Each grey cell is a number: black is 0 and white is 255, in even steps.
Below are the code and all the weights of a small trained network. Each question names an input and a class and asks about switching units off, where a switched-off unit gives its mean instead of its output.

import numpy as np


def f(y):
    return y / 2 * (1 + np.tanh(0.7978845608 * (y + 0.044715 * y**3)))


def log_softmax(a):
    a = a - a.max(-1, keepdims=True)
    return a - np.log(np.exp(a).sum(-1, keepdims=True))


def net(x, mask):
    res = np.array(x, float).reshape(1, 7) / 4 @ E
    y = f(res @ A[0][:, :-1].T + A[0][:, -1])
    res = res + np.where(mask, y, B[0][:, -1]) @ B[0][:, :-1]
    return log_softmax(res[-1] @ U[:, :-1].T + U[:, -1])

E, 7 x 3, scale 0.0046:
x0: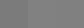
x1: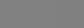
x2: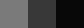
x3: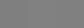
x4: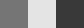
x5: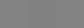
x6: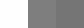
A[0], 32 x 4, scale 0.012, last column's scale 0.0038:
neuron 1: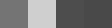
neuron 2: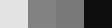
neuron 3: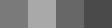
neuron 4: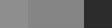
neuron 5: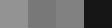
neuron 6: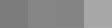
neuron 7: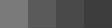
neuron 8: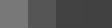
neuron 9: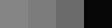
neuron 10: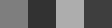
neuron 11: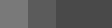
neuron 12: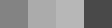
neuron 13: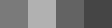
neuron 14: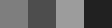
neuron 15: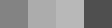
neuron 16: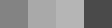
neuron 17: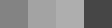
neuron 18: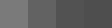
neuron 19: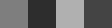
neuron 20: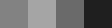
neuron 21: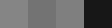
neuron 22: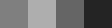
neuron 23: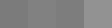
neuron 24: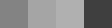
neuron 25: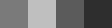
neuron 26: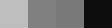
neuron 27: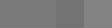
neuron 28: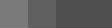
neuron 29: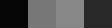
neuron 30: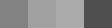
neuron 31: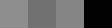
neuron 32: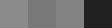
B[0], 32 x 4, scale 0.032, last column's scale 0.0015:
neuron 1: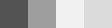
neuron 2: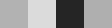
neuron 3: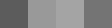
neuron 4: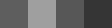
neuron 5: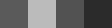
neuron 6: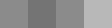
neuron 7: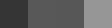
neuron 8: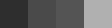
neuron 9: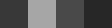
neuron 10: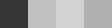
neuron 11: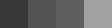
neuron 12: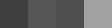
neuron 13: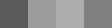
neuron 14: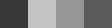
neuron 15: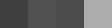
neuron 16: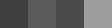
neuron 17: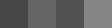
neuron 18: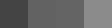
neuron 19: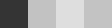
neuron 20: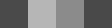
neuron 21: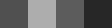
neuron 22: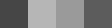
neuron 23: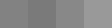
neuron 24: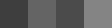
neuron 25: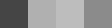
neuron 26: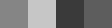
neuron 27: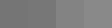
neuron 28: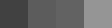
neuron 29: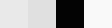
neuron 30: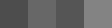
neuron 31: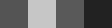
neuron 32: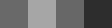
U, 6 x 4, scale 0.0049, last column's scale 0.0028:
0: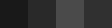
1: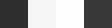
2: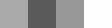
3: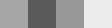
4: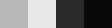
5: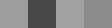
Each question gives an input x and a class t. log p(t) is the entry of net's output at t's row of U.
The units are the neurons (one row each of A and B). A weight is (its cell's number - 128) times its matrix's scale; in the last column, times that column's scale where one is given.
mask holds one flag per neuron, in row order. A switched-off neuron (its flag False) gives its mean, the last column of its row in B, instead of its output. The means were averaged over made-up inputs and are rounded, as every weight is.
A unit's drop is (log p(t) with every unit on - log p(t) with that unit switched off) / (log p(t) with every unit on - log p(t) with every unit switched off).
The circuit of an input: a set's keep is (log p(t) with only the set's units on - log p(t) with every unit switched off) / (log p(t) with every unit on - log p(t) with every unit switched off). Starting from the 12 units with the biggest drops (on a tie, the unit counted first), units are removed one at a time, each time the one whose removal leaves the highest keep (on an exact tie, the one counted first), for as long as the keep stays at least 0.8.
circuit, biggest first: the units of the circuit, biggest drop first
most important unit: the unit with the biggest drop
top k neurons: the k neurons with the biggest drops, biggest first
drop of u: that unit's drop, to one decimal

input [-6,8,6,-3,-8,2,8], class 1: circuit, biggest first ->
neuron 19; neuron 10
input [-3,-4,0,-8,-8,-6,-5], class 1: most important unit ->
neuron 19
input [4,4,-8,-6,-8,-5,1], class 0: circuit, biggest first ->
neuron 15; neuron 12
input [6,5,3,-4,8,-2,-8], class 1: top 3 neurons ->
neuron 1; neuron 25; neuron 13
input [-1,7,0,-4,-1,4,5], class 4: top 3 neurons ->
neuron 2; neuron 1; neuron 26
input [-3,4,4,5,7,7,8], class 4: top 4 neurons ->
neuron 2; neuron 26; neuron 19; neuron 10
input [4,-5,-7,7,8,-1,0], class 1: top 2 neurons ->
neuron 1; neuron 25
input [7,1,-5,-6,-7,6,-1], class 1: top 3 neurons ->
neuron 19; neuron 10; neuron 14
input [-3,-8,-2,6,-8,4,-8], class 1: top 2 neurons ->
neuron 19; neuron 10
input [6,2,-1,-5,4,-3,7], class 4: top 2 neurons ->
neuron 2; neuron 26
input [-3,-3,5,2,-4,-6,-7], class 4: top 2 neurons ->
neuron 29; neuron 1
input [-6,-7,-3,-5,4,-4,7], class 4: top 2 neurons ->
neuron 2; neuron 26
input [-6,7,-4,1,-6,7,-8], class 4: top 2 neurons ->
neuron 29; neuron 1
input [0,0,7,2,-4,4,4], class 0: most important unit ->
neuron 8
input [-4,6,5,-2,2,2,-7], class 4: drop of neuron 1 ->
0.0
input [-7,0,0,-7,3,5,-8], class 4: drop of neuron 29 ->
1.2
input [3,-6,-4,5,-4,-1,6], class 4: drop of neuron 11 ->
0.1
